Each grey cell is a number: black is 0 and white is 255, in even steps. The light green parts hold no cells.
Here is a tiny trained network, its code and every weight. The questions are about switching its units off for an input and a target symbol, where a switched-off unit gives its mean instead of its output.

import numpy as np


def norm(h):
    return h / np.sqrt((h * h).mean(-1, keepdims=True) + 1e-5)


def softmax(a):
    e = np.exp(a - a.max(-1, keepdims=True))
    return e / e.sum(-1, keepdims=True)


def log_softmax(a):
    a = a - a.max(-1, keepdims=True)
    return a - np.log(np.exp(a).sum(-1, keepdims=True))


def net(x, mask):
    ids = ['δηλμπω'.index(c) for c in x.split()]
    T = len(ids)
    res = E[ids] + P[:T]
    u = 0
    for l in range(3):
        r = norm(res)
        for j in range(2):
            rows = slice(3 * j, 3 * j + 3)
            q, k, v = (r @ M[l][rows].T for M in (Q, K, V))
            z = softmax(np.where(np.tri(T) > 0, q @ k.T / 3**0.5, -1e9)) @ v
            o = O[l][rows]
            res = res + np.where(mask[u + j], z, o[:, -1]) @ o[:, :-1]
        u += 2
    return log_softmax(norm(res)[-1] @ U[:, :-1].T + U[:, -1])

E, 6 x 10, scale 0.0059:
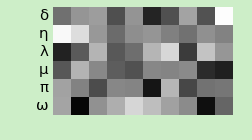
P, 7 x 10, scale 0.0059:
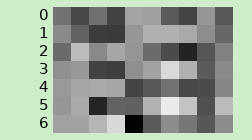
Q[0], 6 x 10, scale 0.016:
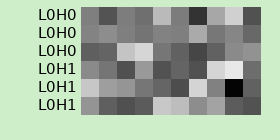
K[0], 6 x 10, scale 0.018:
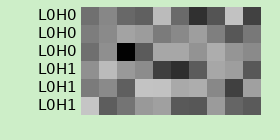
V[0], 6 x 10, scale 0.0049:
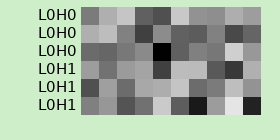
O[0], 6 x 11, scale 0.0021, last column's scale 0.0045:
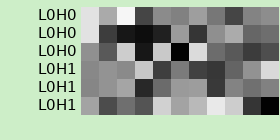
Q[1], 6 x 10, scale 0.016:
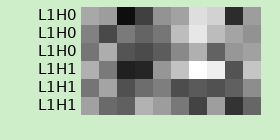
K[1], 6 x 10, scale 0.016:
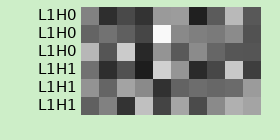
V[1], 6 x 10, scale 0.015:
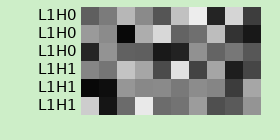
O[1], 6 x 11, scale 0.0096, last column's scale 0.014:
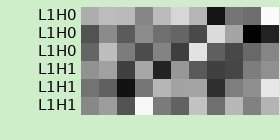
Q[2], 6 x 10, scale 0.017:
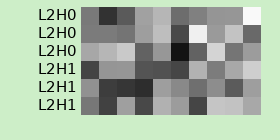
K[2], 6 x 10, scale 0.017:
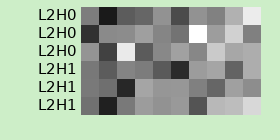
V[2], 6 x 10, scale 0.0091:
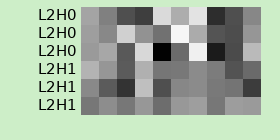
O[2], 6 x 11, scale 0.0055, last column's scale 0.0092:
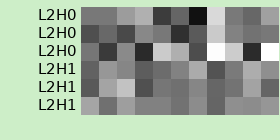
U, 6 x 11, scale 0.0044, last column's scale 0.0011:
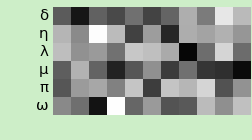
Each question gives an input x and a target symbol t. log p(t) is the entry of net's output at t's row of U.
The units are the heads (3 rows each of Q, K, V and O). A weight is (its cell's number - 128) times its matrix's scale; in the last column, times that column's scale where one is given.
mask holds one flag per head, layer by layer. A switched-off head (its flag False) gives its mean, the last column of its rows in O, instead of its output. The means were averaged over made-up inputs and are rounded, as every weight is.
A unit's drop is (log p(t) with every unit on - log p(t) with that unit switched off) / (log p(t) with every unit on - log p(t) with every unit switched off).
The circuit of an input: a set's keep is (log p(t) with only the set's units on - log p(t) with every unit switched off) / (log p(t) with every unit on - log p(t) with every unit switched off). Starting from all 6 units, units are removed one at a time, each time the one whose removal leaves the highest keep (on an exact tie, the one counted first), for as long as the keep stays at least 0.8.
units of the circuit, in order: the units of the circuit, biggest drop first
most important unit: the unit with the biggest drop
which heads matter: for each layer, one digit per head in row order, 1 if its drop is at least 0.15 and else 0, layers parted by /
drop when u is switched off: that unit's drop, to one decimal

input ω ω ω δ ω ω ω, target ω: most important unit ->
L1H1
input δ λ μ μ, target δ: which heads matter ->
00 / 10 / 00
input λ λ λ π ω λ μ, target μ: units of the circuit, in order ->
L2H0; L1H0
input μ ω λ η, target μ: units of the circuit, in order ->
L1H1; L1H0
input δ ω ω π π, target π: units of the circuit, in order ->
L1H1; L1H0
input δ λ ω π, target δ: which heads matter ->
00 / 10 / 00
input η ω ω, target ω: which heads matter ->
00 / 00 / 00
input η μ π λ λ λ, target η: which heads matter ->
00 / 01 / 00
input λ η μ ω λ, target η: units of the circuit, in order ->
L0H0; L1H1
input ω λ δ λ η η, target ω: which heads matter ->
00 / 01 / 00
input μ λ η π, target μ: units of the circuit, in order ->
L1H1; L1H0
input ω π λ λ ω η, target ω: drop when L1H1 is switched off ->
0.1
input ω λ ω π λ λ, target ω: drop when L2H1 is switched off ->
0.0
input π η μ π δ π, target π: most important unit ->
L1H1
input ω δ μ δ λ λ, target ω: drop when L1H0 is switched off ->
0.1
